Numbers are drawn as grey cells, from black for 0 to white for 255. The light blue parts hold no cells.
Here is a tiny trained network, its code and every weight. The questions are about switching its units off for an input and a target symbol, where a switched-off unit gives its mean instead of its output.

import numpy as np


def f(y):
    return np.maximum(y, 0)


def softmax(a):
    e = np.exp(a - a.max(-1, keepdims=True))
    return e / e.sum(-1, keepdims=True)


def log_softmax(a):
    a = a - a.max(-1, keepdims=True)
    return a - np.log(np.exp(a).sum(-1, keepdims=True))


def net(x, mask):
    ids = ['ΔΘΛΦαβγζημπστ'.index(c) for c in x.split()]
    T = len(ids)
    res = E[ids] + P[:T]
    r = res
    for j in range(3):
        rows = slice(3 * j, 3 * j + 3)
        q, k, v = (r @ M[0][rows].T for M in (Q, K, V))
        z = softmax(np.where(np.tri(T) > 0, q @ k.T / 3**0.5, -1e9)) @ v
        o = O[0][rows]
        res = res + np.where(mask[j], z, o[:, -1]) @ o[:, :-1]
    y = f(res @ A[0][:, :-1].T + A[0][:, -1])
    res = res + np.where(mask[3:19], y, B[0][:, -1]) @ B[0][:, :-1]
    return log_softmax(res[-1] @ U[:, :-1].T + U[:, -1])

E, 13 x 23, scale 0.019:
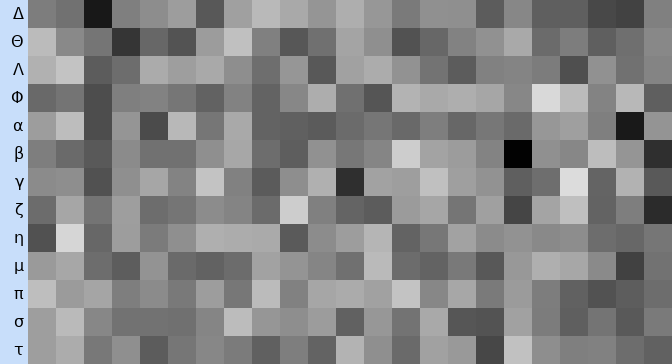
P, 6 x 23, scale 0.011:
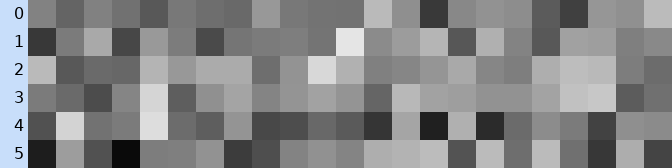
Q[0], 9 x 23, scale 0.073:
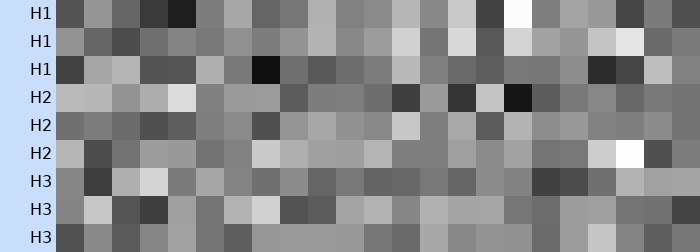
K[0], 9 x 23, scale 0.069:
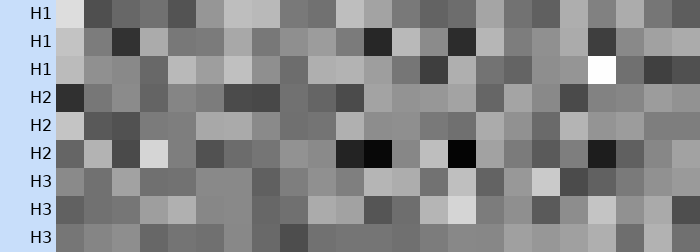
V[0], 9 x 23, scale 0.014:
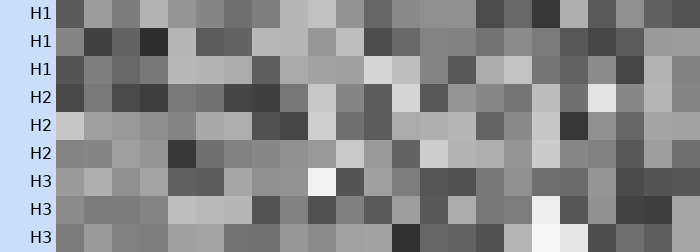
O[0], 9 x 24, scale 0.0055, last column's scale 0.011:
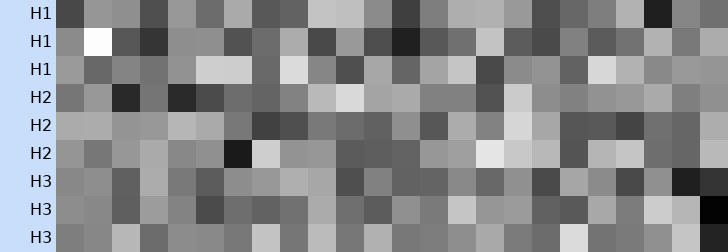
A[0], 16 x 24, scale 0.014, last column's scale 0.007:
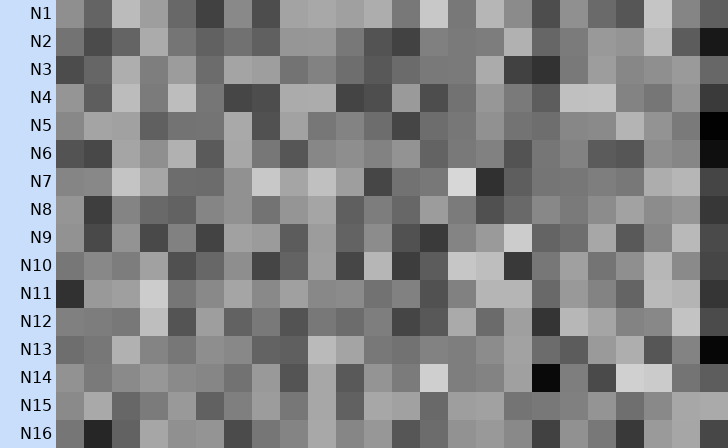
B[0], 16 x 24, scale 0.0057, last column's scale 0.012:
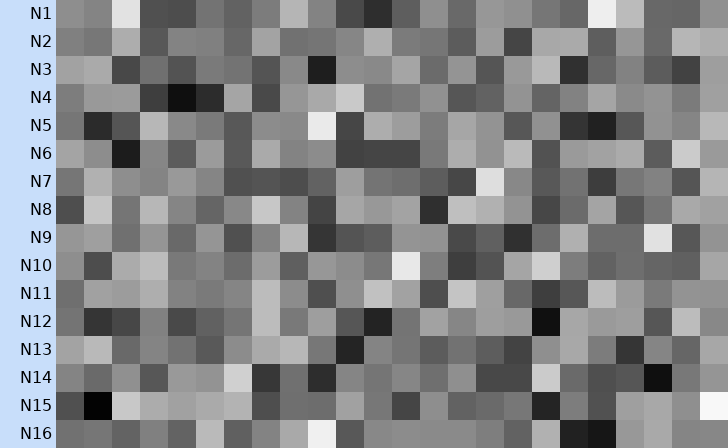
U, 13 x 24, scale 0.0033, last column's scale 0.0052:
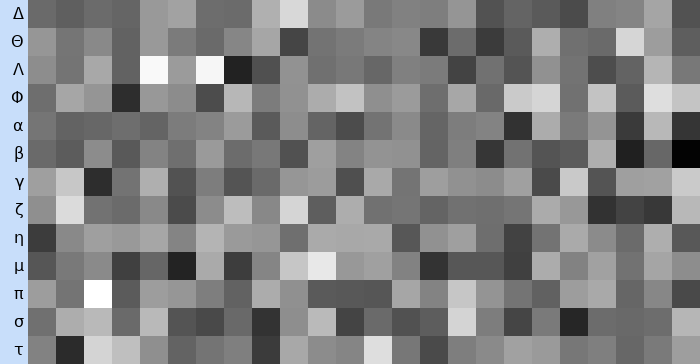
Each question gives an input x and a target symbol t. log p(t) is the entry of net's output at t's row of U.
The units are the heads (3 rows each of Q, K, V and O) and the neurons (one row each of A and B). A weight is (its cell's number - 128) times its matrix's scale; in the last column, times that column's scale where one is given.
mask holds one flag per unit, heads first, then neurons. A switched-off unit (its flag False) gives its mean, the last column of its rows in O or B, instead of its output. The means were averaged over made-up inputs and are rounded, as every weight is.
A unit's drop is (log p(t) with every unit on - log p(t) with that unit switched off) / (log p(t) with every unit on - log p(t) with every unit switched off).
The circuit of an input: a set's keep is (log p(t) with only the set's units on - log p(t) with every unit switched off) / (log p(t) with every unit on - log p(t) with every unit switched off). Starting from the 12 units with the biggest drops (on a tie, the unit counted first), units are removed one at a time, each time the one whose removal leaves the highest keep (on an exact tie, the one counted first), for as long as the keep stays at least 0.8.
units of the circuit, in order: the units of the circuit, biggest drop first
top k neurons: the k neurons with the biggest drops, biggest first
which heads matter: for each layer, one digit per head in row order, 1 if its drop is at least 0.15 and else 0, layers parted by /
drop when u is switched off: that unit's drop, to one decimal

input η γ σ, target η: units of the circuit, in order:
H1, N8
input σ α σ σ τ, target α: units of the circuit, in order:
N6, H1, H2
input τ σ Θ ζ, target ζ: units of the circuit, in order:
H3
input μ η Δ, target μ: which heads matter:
010
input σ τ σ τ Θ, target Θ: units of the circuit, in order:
N9, H3
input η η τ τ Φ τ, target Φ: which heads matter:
001
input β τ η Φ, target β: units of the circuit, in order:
H2, N3
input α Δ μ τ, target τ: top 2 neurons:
N10, N15
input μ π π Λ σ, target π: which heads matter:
110
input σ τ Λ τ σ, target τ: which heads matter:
110
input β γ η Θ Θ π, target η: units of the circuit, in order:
H1, N8
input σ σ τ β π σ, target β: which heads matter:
001
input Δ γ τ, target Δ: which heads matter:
100
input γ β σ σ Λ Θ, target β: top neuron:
N7
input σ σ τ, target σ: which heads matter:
110
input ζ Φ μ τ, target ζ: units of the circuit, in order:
N13, H1
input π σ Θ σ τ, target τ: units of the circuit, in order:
N10, H3
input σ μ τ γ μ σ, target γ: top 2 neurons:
N15, N10
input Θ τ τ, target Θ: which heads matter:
100
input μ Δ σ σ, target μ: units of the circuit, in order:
H2
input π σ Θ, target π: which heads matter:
110
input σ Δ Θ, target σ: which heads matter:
110
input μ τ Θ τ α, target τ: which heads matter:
100
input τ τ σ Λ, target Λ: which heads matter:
001
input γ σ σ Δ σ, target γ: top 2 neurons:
N15, N7
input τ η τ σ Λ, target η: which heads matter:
110
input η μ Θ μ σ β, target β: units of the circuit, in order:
H3
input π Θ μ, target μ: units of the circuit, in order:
N4, H3
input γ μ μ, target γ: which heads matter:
000
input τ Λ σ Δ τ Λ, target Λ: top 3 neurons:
N14, N15, N7
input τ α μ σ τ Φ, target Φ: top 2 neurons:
N15, N4
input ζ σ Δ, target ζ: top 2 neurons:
N13, N15
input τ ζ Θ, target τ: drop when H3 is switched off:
-0.2
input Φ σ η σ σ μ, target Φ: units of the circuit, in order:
H3
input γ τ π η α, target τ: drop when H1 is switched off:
1.4
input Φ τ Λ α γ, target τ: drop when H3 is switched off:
-0.1
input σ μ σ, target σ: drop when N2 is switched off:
0.0
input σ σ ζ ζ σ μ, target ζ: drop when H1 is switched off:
0.1
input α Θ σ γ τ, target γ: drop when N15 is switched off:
0.2
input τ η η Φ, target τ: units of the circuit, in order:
H1
